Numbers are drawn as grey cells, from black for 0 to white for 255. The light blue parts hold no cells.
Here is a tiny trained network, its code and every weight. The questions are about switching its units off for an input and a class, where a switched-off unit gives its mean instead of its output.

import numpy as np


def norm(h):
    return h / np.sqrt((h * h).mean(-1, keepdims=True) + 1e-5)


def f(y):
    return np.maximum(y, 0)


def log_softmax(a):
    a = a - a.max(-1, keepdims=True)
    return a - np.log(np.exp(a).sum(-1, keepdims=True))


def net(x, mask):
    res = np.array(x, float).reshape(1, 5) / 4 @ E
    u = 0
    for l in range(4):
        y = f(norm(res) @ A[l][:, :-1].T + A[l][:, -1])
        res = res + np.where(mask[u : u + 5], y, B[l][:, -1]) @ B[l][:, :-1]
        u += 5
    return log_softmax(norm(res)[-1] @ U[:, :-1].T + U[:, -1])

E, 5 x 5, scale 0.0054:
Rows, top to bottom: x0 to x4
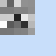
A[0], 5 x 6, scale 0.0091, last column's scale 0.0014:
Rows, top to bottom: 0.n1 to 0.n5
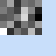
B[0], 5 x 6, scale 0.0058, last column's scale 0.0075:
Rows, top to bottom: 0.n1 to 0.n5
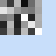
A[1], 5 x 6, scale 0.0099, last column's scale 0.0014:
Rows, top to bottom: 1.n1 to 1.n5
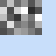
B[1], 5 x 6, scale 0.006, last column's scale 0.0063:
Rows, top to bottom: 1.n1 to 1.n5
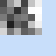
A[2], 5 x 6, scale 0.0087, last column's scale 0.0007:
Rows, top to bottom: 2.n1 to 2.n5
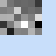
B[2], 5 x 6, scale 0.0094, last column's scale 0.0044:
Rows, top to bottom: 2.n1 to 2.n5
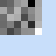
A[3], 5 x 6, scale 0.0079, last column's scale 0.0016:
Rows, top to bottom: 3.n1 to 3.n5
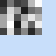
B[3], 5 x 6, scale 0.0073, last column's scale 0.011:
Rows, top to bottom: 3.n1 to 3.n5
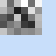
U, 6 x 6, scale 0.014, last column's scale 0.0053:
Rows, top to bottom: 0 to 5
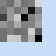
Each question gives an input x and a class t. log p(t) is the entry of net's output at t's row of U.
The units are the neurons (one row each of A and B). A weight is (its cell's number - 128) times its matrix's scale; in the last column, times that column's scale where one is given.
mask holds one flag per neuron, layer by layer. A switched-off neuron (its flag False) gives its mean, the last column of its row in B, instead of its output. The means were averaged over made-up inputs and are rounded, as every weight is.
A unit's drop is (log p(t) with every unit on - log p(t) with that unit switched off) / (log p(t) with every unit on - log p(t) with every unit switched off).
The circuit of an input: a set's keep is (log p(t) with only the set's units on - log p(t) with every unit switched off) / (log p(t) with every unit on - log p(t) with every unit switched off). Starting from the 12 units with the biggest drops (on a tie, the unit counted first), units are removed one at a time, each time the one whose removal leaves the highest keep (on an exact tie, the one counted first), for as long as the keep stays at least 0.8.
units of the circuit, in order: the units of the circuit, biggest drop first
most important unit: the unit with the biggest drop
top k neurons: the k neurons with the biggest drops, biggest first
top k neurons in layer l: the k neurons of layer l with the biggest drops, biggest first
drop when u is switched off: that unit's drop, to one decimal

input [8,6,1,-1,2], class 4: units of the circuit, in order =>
[1.n2]
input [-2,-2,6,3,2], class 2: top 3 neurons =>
[3.n3 0.n2 3.n4]
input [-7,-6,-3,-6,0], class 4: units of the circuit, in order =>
[3.n2 0.n5 3.n4]
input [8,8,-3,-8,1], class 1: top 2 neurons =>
[2.n4 0.n3]
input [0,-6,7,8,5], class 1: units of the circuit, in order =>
[0.n5 3.n4]
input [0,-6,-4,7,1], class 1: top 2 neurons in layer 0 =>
[0.n5 0.n4]
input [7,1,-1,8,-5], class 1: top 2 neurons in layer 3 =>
[3.n3 3.n2]
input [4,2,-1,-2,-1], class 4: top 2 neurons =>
[1.n2 0.n5]
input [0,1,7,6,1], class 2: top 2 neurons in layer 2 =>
[2.n3 2.n4]
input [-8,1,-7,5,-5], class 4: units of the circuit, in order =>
[3.n2 3.n4]
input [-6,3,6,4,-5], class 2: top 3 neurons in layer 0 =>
[0.n4 0.n2 0.n3]
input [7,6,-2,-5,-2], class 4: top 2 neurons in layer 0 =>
[0.n5 0.n3]
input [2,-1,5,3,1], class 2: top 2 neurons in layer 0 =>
[0.n1 0.n2]
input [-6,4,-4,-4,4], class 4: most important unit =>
3.n2
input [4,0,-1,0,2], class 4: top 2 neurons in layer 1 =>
[1.n2 1.n4]
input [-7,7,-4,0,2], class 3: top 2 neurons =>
[3.n1 1.n1]
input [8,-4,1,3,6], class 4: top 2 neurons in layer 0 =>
[0.n4 0.n3]
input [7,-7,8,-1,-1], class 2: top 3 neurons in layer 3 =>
[3.n3 3.n4 3.n1]
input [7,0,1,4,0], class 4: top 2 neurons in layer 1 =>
[1.n2 1.n1]
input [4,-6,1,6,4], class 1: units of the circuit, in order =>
[0.n5]
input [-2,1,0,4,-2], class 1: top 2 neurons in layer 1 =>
[1.n2 1.n3]
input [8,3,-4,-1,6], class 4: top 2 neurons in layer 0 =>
[0.n1 0.n4]
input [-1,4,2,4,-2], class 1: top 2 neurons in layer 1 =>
[1.n2 1.n3]
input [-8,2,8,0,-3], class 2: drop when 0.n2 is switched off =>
0.2
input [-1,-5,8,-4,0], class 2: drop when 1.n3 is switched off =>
0.0
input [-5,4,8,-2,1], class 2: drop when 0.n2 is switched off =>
0.2
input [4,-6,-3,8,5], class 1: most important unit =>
0.n5
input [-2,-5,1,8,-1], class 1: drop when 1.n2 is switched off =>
0.2
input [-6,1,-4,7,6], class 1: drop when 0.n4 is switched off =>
0.1
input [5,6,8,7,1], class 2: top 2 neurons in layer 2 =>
[2.n3 2.n4]
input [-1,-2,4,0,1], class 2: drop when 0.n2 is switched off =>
0.6
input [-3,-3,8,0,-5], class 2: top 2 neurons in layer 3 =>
[3.n3 3.n4]
